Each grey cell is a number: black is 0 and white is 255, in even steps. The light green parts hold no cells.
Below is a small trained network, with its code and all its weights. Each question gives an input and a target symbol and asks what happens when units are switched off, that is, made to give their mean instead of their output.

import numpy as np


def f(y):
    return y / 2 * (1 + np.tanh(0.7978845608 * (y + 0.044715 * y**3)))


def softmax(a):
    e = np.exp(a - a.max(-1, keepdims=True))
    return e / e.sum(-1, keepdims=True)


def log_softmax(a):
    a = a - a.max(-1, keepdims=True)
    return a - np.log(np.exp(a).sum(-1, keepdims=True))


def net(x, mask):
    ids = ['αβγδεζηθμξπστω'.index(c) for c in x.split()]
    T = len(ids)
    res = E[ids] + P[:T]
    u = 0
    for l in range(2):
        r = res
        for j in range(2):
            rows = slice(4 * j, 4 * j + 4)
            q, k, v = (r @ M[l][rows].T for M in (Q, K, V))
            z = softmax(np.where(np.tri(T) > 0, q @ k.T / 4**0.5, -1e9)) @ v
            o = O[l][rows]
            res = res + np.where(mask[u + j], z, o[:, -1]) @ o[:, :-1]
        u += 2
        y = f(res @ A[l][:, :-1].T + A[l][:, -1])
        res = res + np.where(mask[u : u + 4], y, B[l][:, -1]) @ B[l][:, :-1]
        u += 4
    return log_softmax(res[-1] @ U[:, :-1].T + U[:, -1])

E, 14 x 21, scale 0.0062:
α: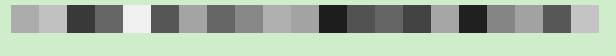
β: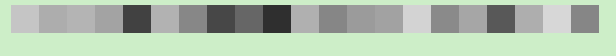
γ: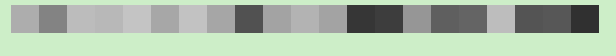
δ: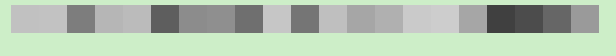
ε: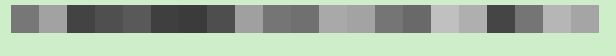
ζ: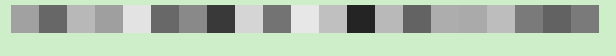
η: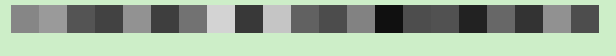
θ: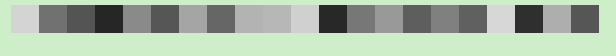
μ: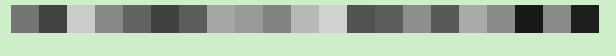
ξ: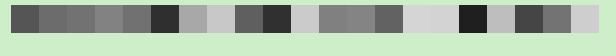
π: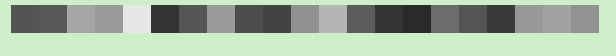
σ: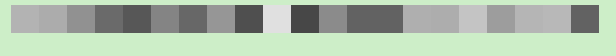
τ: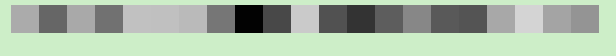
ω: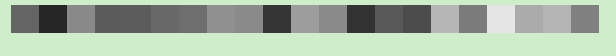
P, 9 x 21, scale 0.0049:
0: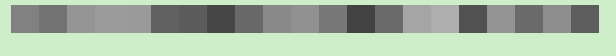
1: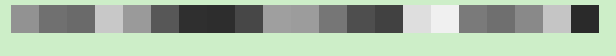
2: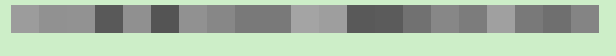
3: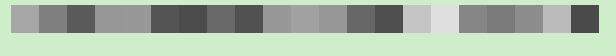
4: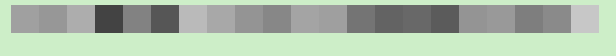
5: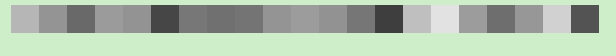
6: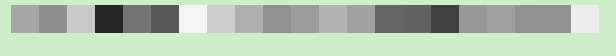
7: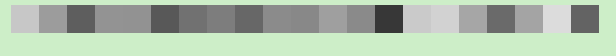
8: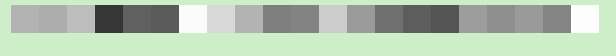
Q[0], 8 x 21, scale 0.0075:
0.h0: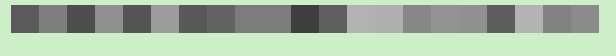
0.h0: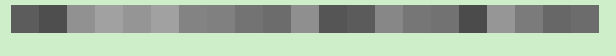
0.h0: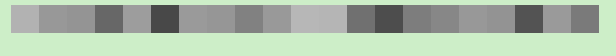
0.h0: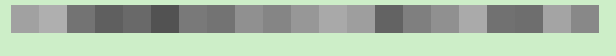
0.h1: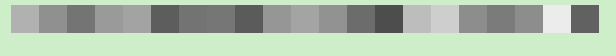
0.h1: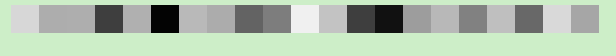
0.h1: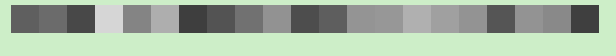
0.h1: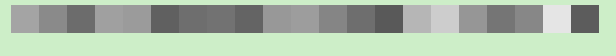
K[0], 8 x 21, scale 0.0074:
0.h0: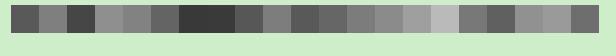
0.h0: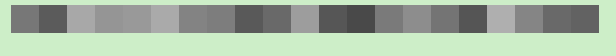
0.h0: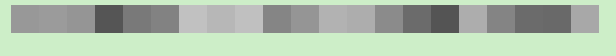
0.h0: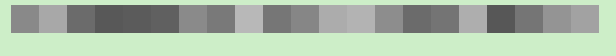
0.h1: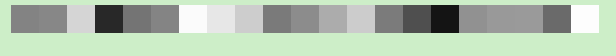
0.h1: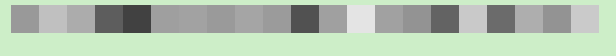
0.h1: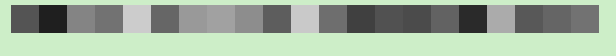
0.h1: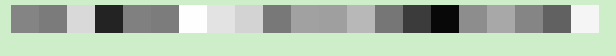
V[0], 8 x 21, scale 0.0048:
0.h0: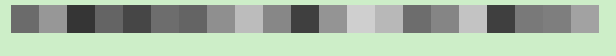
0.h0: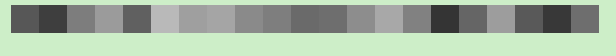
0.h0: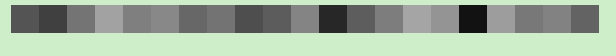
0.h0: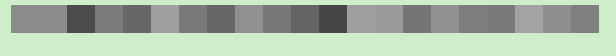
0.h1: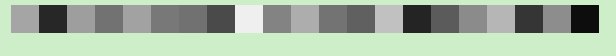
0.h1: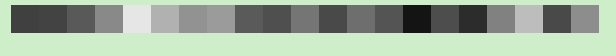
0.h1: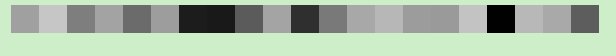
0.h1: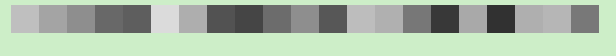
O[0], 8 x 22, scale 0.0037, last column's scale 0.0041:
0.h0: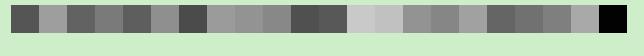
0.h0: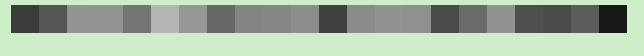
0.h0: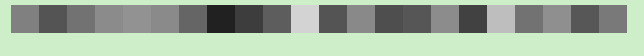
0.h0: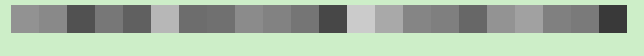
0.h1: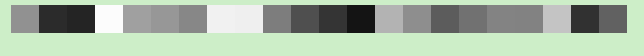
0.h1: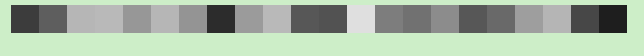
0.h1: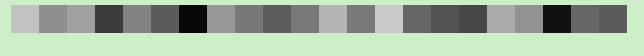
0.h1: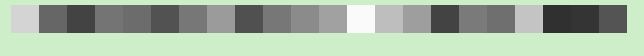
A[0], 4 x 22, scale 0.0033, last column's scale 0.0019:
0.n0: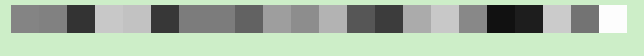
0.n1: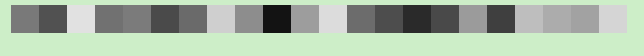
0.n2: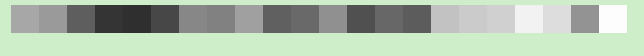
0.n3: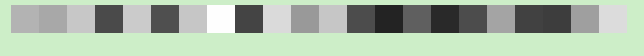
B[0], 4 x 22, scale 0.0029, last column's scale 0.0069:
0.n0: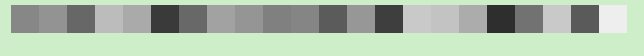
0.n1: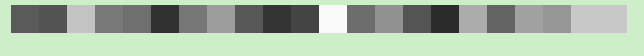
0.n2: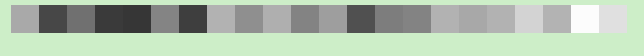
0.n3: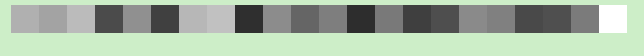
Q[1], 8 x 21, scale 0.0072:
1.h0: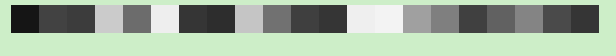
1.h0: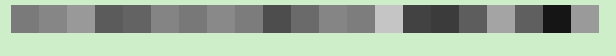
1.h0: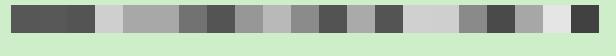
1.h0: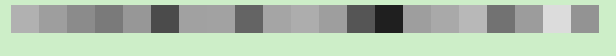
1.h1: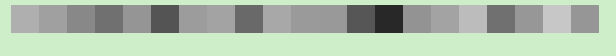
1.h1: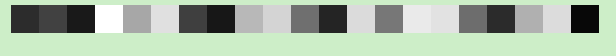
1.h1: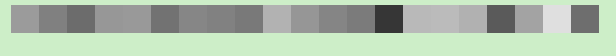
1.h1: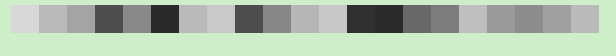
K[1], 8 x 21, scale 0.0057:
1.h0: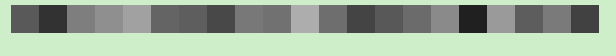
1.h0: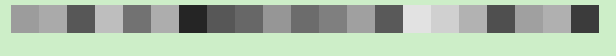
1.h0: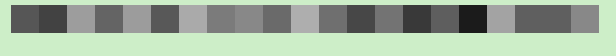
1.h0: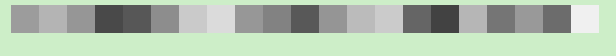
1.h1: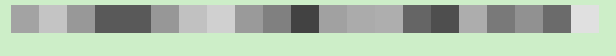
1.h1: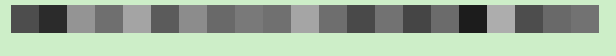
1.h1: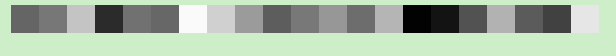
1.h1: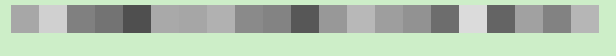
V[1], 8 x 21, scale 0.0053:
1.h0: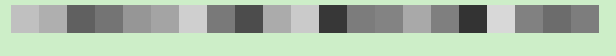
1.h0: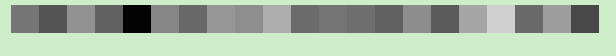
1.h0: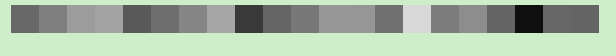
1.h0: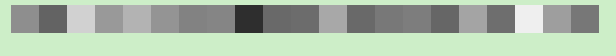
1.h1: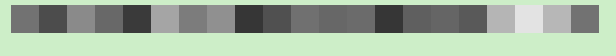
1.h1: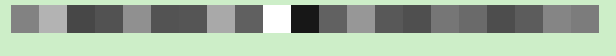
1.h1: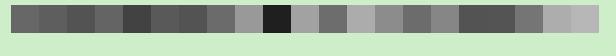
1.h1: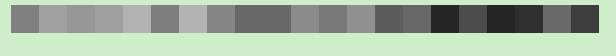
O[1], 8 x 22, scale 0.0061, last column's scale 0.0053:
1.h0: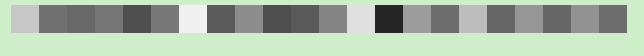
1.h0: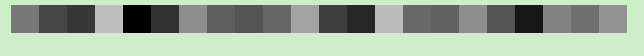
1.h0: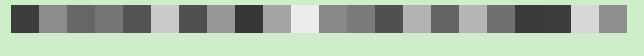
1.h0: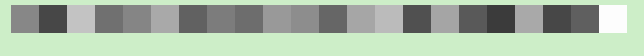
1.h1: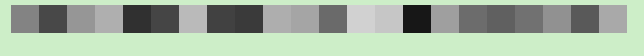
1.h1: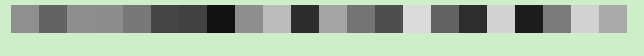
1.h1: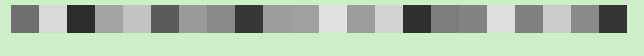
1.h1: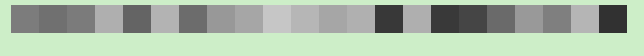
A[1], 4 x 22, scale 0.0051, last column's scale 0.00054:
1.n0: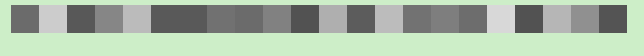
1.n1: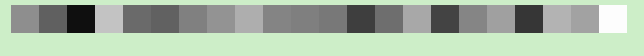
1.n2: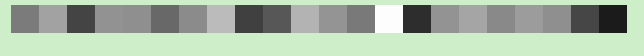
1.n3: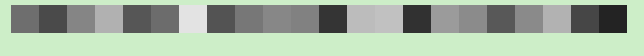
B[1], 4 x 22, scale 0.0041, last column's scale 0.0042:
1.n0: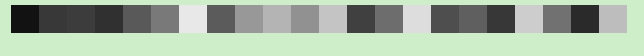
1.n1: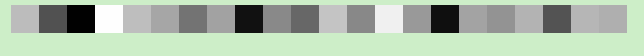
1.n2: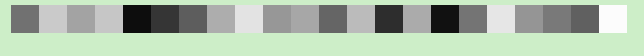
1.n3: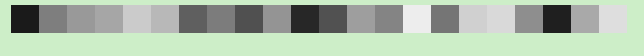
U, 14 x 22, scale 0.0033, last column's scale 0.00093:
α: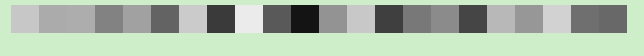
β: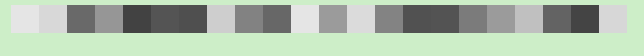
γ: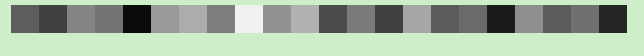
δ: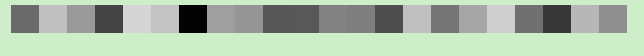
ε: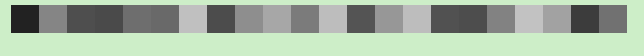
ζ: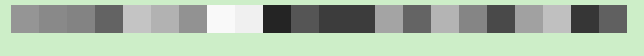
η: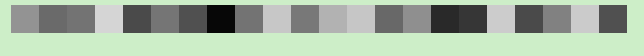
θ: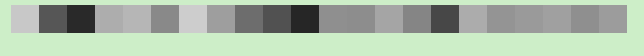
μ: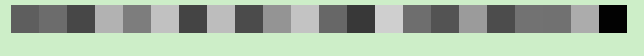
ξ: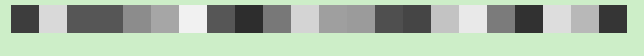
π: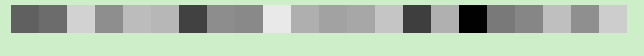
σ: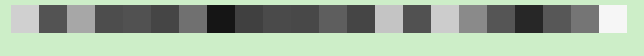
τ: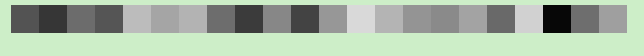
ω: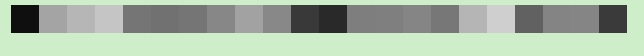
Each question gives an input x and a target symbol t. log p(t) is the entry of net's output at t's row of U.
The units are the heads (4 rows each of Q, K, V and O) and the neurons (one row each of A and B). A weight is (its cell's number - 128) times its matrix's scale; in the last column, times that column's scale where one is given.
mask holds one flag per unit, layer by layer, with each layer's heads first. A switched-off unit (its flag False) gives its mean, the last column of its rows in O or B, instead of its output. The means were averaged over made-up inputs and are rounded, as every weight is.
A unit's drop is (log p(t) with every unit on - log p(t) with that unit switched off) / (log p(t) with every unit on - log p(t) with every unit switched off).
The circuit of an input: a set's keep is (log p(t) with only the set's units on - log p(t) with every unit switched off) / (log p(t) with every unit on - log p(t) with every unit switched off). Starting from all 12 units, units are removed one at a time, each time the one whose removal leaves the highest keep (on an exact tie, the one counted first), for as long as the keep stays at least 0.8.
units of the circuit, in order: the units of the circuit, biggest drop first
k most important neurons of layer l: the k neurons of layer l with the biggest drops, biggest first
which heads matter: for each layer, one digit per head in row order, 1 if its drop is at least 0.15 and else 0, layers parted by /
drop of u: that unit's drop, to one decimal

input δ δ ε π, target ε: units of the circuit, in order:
[1.n0 1.h1 1.h0 0.h0]
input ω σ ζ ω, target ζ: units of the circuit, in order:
[1.h1 0.h1]
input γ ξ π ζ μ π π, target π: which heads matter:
00 / 11
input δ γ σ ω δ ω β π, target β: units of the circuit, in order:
[1.h1 1.n2 0.h1]
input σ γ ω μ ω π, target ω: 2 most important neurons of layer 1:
[1.n3 1.n2]
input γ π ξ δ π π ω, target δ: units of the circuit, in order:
[1.h1 1.h0 0.h1]
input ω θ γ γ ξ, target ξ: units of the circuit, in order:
[0.h1 1.h0 1.h1]
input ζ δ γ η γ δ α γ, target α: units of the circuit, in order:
[1.h0 0.h1]
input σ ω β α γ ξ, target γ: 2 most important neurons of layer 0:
[0.n3 0.n0]
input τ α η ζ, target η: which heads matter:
00 / 01
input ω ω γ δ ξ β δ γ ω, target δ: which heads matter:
10 / 11
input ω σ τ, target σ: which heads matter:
00 / 01
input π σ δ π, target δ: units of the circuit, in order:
[1.h1 1.h0]
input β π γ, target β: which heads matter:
01 / 01
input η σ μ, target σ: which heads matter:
00 / 01
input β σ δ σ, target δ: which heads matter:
00 / 11
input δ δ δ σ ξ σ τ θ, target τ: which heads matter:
01 / 11
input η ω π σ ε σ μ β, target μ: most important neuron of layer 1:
[1.n1]
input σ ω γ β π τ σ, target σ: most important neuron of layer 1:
[1.n2]
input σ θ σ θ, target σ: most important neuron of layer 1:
[1.n2]
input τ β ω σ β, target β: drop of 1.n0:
0.0
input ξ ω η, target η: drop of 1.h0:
0.1
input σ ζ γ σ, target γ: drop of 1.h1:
0.7
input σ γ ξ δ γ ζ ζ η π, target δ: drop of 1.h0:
0.3
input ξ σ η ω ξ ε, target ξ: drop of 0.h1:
0.4
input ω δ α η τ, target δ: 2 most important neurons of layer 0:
[0.n0 0.n2]
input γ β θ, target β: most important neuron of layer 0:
[0.n3]
